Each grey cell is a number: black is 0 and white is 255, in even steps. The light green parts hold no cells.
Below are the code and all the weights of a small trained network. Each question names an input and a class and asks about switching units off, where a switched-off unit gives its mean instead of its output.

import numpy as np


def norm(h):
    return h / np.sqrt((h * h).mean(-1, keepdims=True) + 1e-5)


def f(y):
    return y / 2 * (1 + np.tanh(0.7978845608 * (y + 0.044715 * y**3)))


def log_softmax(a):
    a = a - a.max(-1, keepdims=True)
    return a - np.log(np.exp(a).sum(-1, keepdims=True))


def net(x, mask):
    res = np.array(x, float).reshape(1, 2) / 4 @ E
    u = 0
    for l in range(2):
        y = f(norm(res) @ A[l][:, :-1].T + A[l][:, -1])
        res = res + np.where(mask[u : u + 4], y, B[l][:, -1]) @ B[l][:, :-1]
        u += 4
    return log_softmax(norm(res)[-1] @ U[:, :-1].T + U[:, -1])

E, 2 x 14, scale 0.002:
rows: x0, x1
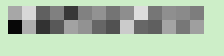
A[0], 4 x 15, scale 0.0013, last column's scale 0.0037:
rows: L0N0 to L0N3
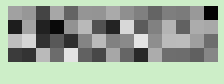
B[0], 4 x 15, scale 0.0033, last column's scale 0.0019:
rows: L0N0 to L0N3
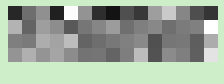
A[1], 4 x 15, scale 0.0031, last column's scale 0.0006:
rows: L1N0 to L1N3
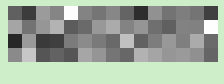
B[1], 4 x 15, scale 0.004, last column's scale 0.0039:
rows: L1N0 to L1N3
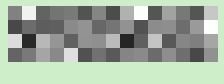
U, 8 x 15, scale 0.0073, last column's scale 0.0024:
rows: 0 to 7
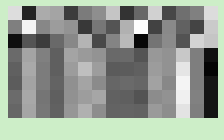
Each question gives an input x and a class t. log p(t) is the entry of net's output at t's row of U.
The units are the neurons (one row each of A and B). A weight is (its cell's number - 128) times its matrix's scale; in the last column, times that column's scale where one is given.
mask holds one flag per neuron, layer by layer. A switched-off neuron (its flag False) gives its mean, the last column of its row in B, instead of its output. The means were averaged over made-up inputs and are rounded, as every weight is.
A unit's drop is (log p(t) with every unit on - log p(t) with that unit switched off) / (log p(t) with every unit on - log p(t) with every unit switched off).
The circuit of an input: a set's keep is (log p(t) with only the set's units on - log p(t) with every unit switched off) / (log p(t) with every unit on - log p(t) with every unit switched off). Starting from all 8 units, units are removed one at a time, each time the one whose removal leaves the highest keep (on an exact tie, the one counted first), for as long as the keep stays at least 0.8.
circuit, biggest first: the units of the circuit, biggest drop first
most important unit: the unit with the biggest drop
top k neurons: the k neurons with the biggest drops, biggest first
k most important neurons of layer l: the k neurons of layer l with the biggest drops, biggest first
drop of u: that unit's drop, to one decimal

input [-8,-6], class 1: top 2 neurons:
L1N0, L0N1
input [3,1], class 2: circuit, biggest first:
L1N0, L0N3
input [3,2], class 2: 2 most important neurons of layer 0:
L0N3, L0N1
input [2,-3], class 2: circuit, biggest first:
L1N1, L1N0, L1N2, L0N1
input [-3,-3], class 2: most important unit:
L1N1
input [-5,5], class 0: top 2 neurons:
L1N2, L0N2
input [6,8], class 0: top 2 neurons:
L1N2, L1N0
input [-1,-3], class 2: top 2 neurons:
L1N1, L1N2
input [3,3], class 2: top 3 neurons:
L0N1, L1N0, L0N3
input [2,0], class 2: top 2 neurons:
L1N0, L0N3
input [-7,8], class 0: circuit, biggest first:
L1N2, L1N1
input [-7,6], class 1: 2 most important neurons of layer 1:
L1N0, L1N1
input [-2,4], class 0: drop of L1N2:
0.2
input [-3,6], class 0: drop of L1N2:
0.7
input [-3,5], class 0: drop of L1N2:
0.5
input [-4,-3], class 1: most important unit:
L0N1
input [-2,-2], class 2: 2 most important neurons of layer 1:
L1N1, L1N2
